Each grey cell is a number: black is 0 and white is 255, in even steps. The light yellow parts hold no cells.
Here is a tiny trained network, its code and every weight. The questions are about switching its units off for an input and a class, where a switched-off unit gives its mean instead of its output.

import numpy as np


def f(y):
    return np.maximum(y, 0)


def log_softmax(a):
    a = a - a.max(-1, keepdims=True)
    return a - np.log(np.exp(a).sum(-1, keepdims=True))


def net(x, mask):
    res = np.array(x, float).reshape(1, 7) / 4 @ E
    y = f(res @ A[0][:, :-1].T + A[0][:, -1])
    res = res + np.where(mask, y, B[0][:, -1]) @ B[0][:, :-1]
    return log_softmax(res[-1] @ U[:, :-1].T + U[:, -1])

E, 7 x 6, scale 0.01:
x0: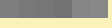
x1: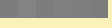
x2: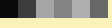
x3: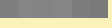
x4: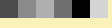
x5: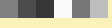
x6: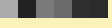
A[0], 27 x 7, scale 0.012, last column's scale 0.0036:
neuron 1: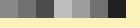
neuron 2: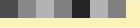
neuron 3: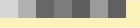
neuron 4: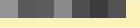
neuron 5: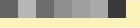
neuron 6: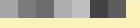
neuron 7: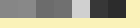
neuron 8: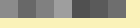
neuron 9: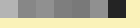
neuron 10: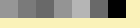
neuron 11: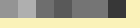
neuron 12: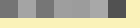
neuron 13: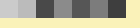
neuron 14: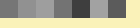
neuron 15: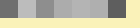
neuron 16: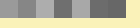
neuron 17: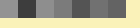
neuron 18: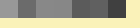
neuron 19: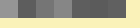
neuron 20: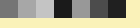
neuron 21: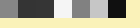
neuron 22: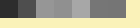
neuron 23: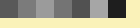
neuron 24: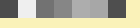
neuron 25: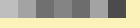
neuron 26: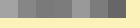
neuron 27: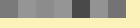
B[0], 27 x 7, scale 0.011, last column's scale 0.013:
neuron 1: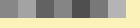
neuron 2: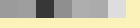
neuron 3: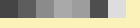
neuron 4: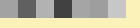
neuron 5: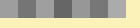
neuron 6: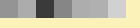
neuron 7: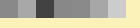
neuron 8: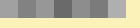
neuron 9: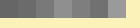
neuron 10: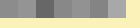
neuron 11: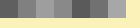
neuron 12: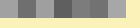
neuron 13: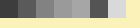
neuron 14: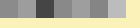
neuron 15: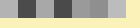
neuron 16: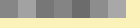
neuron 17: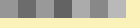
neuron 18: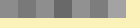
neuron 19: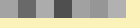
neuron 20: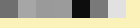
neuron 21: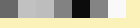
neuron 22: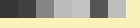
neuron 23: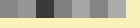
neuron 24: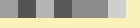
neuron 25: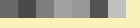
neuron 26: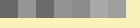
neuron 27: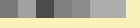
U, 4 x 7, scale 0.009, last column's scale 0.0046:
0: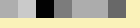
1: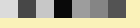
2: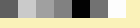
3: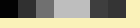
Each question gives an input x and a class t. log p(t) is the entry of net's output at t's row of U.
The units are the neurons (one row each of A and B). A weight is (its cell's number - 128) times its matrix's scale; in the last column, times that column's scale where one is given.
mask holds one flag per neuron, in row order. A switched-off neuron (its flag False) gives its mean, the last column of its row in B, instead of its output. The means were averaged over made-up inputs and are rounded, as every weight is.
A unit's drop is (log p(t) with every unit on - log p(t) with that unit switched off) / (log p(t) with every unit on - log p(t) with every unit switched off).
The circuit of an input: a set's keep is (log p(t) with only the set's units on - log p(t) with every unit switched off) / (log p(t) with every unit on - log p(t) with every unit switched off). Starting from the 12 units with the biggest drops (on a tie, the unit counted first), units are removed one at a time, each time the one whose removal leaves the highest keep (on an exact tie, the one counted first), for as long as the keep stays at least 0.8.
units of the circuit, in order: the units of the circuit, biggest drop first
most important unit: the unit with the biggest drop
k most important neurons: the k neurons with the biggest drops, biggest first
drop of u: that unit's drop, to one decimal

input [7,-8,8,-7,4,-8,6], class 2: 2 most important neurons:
neuron 20; neuron 13
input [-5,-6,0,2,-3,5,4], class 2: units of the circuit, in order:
neuron 21
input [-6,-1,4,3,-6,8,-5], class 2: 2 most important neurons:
neuron 21; neuron 2
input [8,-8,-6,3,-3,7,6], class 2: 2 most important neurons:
neuron 21; neuron 1
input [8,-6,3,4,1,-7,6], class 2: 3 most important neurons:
neuron 20; neuron 15; neuron 24
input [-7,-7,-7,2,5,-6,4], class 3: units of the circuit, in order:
neuron 3; neuron 13
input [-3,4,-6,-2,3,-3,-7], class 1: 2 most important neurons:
neuron 24; neuron 15
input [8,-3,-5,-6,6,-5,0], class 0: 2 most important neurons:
neuron 2; neuron 21
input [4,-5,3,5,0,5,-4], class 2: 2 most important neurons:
neuron 21; neuron 4
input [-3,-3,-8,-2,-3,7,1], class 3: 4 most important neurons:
neuron 13; neuron 3; neuron 25; neuron 20
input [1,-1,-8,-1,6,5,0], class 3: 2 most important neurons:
neuron 3; neuron 13
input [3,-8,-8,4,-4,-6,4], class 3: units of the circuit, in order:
neuron 13; neuron 3
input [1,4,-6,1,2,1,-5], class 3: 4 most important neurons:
neuron 3; neuron 13; neuron 25; neuron 4
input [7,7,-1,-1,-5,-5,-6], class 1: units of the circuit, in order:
neuron 24
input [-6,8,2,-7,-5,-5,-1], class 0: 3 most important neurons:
neuron 21; neuron 7; neuron 6
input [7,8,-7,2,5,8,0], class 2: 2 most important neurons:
neuron 21; neuron 22
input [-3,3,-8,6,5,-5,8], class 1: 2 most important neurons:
neuron 4; neuron 19
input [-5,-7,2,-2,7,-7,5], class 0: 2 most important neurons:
neuron 2; neuron 21
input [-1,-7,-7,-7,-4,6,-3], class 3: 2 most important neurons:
neuron 13; neuron 3
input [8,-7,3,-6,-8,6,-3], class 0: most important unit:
neuron 6
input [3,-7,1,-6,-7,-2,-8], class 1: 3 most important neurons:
neuron 24; neuron 15; neuron 2
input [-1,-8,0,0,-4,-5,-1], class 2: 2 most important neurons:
neuron 20; neuron 2
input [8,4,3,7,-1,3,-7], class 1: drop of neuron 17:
0.0
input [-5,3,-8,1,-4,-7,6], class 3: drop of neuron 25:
0.1
